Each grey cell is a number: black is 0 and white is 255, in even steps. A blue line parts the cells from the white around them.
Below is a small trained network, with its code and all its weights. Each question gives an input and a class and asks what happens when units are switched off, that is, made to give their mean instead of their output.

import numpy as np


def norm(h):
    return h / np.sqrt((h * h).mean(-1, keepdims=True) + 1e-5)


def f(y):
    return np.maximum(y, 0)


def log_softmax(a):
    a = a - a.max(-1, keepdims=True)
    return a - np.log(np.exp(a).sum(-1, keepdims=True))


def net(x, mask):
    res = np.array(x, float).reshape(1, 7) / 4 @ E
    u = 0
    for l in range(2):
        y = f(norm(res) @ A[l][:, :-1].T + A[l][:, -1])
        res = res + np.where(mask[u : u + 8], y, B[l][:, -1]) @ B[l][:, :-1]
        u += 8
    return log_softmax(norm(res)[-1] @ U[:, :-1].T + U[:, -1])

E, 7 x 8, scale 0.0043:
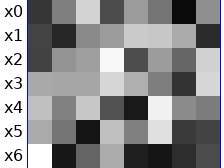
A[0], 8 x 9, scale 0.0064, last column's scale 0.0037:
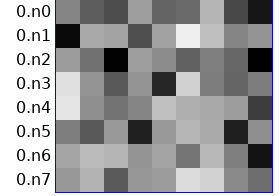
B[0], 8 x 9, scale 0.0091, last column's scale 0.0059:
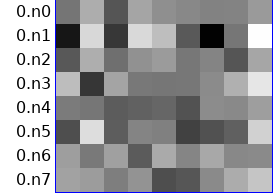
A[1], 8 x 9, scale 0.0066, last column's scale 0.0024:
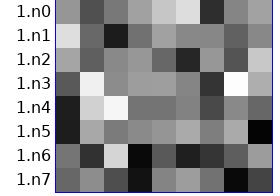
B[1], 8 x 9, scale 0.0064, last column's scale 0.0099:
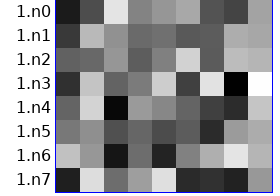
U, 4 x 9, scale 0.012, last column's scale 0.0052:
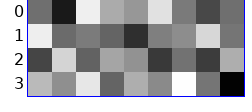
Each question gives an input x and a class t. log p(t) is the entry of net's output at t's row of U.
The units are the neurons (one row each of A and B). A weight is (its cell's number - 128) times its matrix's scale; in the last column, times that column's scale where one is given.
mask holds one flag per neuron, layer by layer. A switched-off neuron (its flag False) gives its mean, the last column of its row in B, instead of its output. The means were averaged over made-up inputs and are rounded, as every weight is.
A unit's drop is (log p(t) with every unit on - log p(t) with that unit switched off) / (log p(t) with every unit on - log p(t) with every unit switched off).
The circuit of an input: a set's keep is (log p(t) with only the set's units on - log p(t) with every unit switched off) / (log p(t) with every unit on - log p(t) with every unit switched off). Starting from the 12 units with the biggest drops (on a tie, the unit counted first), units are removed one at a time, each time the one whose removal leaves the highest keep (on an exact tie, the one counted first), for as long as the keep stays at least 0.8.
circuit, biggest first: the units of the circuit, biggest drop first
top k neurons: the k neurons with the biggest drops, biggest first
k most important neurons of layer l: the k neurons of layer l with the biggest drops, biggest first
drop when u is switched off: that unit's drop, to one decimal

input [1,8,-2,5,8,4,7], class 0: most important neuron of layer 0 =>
0.n7
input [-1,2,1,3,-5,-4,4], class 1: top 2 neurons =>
0.n1; 0.n5
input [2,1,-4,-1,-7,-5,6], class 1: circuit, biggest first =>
0.n1; 1.n6; 1.n3
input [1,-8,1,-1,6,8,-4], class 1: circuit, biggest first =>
0.n3; 0.n5; 1.n4
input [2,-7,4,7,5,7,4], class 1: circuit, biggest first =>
0.n1; 0.n3
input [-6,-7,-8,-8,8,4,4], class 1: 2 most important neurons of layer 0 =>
0.n3; 0.n1
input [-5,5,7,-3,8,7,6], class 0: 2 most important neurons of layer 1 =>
1.n6; 1.n0
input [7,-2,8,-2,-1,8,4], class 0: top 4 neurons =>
0.n1; 0.n5; 1.n0; 1.n4
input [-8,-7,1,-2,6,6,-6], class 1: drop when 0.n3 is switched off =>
0.7
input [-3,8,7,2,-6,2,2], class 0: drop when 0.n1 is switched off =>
0.5
